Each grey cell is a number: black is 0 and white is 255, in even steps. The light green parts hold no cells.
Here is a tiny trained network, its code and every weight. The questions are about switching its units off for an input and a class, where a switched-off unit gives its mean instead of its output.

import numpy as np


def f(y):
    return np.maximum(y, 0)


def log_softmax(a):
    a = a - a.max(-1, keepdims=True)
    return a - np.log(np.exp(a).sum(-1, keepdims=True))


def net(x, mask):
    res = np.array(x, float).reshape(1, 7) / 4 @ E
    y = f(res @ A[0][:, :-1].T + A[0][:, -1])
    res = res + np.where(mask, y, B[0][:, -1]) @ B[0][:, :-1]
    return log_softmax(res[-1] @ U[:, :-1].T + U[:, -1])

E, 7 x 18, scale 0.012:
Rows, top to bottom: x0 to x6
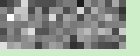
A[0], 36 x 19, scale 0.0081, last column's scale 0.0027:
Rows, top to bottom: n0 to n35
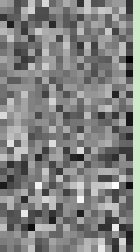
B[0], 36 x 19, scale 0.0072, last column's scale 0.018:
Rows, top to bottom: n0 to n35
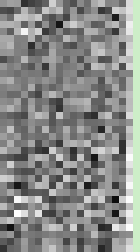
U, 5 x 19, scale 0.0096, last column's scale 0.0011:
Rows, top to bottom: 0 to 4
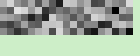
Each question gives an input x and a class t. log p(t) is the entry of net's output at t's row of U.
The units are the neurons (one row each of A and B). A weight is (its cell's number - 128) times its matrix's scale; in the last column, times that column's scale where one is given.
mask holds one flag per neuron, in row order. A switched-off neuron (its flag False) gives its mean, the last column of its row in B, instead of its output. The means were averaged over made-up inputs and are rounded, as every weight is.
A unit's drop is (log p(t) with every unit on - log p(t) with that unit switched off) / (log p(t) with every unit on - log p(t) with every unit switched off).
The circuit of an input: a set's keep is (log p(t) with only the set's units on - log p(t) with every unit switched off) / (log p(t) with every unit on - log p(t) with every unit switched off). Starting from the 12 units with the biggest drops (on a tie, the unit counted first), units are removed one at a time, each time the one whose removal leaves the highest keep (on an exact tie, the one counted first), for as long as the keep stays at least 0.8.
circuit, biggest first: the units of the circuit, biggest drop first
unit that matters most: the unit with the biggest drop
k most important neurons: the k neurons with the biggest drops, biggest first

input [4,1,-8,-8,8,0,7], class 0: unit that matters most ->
n3
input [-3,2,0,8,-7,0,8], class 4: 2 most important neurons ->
[n22, n16]
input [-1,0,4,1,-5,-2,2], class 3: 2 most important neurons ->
[n32, n3]
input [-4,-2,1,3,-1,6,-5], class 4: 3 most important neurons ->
[n26, n30, n2]
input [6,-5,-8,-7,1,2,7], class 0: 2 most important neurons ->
[n3, n25]
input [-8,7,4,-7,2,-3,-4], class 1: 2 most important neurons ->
[n28, n4]
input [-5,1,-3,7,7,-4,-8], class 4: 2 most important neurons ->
[n26, n32]
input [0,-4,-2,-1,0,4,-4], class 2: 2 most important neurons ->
[n22, n16]
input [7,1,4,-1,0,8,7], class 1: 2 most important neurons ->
[n30, n26]
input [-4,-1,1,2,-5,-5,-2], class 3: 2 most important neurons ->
[n32, n30]
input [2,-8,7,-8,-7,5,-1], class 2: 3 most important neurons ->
[n0, n6, n9]
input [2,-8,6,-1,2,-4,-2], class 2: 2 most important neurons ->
[n0, n6]
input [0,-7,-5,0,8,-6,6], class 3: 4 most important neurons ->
[n35, n1, n34, n21]
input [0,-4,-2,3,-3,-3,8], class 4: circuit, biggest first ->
[n22]
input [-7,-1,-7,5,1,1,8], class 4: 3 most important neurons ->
[n22, n16, n30]
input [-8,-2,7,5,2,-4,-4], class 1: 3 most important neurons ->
[n28, n4, n3]
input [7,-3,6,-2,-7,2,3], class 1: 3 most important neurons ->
[n30, n2, n1]
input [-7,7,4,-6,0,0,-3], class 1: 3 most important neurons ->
[n28, n4, n0]
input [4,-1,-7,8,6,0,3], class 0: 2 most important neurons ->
[n3, n32]
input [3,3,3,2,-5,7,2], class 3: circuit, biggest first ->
[n32]
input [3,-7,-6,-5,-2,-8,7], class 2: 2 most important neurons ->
[n0, n6]
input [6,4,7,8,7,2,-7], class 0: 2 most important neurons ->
[n20, n32]
